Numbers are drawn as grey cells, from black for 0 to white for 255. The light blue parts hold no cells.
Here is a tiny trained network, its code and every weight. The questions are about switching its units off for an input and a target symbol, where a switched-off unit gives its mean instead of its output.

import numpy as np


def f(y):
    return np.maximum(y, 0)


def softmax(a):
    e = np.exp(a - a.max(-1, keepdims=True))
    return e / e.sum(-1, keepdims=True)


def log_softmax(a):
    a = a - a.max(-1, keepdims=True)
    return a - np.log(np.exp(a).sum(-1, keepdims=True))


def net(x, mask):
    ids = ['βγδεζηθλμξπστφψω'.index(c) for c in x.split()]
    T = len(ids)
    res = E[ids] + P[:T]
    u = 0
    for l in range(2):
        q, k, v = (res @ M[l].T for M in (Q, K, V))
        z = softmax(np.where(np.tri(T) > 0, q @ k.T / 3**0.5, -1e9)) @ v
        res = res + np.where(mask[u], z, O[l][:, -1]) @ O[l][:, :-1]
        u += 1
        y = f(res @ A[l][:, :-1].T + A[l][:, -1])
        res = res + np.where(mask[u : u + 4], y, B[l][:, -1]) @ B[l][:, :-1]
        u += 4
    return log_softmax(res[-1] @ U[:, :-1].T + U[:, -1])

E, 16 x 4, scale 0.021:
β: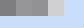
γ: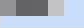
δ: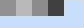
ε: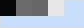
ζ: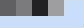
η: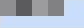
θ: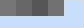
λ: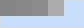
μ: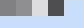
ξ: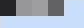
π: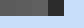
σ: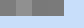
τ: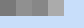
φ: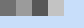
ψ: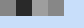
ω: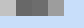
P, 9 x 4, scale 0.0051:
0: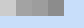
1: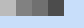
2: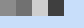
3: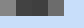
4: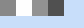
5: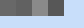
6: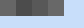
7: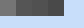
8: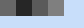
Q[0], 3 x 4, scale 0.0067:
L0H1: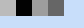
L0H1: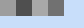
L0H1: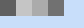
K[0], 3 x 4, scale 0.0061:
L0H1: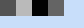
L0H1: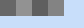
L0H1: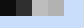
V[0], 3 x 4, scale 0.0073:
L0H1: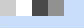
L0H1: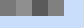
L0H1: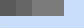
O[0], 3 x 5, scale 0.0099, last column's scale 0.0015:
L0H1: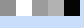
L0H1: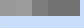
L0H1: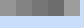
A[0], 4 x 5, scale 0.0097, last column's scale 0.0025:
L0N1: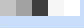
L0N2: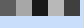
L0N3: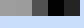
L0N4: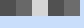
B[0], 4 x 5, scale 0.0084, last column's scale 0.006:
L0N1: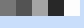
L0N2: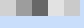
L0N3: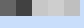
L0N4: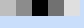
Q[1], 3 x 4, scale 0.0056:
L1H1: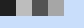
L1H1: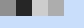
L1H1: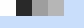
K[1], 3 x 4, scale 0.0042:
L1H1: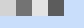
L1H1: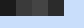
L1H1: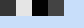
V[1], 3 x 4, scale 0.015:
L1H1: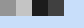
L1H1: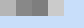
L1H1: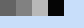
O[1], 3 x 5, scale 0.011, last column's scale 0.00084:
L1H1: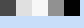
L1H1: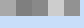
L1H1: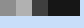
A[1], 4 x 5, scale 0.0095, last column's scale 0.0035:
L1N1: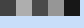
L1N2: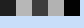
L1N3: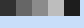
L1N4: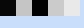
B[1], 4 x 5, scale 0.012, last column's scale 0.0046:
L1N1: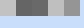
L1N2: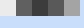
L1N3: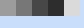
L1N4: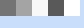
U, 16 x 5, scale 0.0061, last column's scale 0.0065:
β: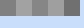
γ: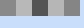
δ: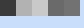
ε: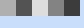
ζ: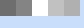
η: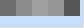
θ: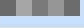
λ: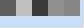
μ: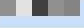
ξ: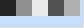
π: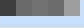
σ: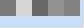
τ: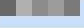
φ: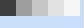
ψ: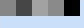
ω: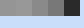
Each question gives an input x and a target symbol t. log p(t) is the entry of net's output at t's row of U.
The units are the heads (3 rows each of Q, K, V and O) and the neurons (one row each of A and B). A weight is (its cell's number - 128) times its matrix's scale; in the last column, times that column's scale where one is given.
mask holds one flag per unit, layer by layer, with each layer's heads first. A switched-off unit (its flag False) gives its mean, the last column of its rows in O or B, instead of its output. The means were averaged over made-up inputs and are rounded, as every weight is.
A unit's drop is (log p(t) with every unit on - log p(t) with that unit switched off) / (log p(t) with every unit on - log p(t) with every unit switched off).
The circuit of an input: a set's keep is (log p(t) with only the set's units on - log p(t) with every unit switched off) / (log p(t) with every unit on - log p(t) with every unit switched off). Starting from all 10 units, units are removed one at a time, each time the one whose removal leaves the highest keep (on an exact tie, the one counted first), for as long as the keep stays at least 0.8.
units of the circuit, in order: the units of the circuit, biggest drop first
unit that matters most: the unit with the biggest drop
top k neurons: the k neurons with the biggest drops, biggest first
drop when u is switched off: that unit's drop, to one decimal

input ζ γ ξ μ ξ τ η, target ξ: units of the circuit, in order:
L1H1, L0N4
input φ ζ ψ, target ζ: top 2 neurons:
L0N2, L0N3
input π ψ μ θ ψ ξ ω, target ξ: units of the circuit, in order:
L0N4, L1H1
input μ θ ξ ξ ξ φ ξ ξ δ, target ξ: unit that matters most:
L1H1
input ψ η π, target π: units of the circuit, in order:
L1H1, L0H1
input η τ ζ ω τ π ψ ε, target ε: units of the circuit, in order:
L1N4, L1N2, L1N1
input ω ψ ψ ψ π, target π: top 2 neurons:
L0N2, L0N3
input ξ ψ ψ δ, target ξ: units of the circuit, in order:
L0N4, L1H1, L0N3
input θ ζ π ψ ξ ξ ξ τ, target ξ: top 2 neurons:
L0N4, L0N2
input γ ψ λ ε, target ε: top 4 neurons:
L1N4, L1N2, L1N3, L0N2
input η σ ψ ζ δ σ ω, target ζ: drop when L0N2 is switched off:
0.2
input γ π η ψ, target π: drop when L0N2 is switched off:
0.4
